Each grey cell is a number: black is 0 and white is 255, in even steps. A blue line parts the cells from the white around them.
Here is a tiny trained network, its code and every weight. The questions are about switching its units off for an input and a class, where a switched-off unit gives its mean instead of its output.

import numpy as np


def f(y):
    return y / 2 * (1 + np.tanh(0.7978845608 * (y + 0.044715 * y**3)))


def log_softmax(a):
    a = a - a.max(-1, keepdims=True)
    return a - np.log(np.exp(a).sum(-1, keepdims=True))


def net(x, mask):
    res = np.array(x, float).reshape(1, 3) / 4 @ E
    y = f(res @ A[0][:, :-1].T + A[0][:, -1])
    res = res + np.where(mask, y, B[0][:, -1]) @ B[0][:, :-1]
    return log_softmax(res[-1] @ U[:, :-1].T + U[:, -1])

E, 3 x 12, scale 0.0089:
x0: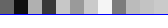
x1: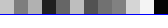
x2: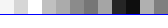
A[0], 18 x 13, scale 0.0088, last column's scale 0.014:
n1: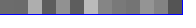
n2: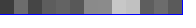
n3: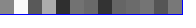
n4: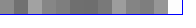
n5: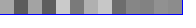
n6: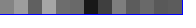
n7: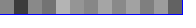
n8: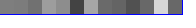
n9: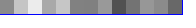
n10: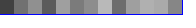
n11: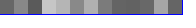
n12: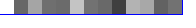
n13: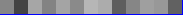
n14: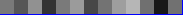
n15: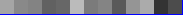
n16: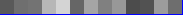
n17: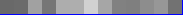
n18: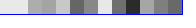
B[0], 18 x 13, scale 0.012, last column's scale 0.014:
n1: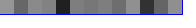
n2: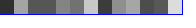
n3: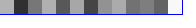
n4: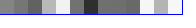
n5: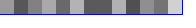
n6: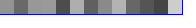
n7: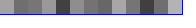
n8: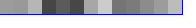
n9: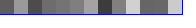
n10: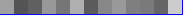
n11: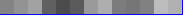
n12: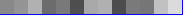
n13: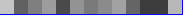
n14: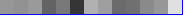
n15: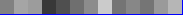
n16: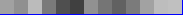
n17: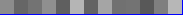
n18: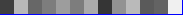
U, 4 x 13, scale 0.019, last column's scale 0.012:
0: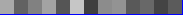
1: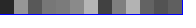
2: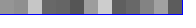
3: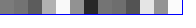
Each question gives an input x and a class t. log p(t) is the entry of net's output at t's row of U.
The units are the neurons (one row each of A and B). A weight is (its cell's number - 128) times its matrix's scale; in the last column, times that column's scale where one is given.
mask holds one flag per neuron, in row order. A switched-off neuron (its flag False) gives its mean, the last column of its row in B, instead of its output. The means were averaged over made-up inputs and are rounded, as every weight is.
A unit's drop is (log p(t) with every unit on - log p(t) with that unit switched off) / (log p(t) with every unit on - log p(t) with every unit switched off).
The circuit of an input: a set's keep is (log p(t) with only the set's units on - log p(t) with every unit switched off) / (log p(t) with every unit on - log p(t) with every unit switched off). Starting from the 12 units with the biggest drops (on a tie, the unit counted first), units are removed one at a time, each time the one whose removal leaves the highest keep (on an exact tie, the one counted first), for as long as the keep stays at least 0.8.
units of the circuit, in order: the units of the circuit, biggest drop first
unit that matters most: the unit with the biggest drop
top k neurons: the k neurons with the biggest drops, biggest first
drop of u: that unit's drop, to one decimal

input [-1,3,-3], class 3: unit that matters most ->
n18
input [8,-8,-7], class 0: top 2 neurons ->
n10, n7
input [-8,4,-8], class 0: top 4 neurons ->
n3, n6, n18, n9
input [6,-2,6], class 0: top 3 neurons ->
n5, n13, n2
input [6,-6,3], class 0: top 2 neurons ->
n5, n13
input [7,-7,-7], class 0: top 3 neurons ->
n10, n18, n17
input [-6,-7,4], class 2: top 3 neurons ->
n8, n11, n16
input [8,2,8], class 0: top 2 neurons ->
n5, n13
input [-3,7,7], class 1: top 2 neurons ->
n18, n9
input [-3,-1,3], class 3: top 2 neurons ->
n2, n13
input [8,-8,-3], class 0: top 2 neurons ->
n10, n5
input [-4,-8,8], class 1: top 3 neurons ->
n18, n9, n12
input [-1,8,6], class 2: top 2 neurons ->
n12, n15
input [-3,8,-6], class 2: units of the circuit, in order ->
n14
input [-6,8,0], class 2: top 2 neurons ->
n12, n14
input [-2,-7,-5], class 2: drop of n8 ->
0.1
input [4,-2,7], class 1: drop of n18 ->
0.6
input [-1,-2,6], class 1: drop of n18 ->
0.3
